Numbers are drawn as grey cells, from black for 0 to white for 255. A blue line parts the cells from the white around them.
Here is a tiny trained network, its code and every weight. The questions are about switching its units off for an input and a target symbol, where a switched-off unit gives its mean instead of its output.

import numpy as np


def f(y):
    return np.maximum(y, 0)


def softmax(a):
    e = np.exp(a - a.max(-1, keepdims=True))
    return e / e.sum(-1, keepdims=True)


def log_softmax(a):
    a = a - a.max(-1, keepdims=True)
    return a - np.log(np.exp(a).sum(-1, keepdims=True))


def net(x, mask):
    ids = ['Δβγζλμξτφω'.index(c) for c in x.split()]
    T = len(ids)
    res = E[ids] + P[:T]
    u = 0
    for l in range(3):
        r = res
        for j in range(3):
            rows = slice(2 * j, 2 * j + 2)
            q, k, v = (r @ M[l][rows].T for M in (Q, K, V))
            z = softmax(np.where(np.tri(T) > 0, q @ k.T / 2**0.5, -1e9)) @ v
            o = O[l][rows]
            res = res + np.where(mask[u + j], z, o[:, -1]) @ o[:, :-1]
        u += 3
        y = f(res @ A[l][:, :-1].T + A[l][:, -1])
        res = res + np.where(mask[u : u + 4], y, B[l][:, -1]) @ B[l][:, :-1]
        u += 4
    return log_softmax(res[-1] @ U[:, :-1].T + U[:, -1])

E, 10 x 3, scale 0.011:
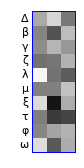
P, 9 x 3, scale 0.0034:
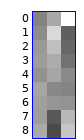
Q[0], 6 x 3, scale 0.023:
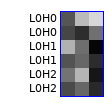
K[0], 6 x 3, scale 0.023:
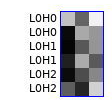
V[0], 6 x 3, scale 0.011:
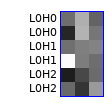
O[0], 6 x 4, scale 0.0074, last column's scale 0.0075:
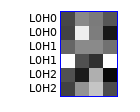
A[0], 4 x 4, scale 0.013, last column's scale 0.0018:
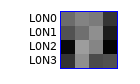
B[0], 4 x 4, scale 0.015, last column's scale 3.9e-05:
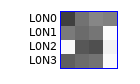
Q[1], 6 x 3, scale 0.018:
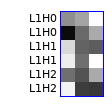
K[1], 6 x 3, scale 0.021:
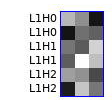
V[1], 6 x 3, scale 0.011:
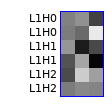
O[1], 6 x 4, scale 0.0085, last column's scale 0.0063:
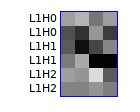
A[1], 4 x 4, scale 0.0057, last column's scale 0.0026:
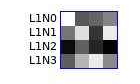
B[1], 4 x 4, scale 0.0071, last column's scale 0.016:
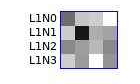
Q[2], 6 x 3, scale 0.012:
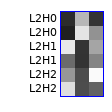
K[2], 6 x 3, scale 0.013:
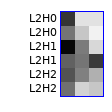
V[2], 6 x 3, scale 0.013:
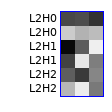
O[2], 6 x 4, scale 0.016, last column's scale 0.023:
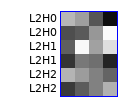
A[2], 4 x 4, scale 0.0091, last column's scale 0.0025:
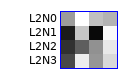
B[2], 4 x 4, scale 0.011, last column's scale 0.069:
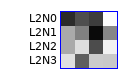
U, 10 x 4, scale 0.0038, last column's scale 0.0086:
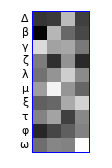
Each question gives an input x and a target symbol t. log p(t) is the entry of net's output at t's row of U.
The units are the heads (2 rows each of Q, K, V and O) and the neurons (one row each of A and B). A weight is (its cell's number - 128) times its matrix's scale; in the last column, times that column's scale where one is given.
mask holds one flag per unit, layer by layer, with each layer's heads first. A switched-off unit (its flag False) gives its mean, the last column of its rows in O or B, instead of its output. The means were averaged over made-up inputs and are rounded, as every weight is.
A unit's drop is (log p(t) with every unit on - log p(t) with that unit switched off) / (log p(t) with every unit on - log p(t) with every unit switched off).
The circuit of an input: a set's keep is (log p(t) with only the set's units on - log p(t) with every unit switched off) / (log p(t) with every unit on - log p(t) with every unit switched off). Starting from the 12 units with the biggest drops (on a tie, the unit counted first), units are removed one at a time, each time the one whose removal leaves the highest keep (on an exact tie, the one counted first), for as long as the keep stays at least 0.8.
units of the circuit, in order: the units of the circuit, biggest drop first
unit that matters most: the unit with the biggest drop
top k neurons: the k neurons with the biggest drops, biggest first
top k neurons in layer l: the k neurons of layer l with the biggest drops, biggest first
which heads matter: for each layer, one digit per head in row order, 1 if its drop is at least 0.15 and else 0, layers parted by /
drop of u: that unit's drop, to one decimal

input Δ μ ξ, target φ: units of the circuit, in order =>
[L2H1 L2N3]
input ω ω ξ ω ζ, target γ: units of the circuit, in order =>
[L2N0 L2H1]
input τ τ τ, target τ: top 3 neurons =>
[L1N0 L2N3 L2N0]
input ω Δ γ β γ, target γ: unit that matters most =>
L2N0
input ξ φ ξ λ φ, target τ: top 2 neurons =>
[L2N0 L2N3]
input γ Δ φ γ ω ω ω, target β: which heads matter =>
110 / 011 / 111
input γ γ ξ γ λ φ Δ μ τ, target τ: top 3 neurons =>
[L2N0 L1N0 L2N1]
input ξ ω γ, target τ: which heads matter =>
101 / 111 / 101
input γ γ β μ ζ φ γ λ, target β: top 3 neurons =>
[L2N3 L2N2 L1N3]
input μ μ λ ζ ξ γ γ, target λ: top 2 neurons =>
[L2N3 L1N0]
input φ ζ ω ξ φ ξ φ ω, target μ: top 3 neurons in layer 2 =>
[L2N2 L2N0 L2N3]
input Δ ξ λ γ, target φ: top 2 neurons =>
[L2N3 L2N2]
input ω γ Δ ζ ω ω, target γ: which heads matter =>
100 / 011 / 111
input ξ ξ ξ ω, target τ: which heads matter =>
101 / 111 / 101
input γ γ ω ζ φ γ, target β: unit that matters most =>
L0H1
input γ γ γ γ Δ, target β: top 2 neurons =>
[L2N3 L2N2]
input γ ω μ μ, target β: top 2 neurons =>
[L2N2 L2N3]
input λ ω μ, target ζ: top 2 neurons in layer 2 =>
[L2N2 L2N0]
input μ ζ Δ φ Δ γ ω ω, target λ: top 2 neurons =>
[L2N3 L1N3]
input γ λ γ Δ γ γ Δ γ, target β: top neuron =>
[L2N2]
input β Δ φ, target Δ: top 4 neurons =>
[L2N0 L2N3 L2N2 L1N3]
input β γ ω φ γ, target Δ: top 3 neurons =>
[L2N0 L2N3 L2N2]
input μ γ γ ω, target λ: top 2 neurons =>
[L2N3 L1N0]
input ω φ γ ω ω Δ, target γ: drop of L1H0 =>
0.1
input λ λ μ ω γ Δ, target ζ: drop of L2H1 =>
0.8
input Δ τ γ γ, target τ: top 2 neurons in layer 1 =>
[L1N1 L1N2]
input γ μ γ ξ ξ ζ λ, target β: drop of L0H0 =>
0.5
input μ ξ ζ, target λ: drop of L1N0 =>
0.2
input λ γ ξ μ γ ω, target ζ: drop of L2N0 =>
0.3
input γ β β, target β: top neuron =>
[L2N3]
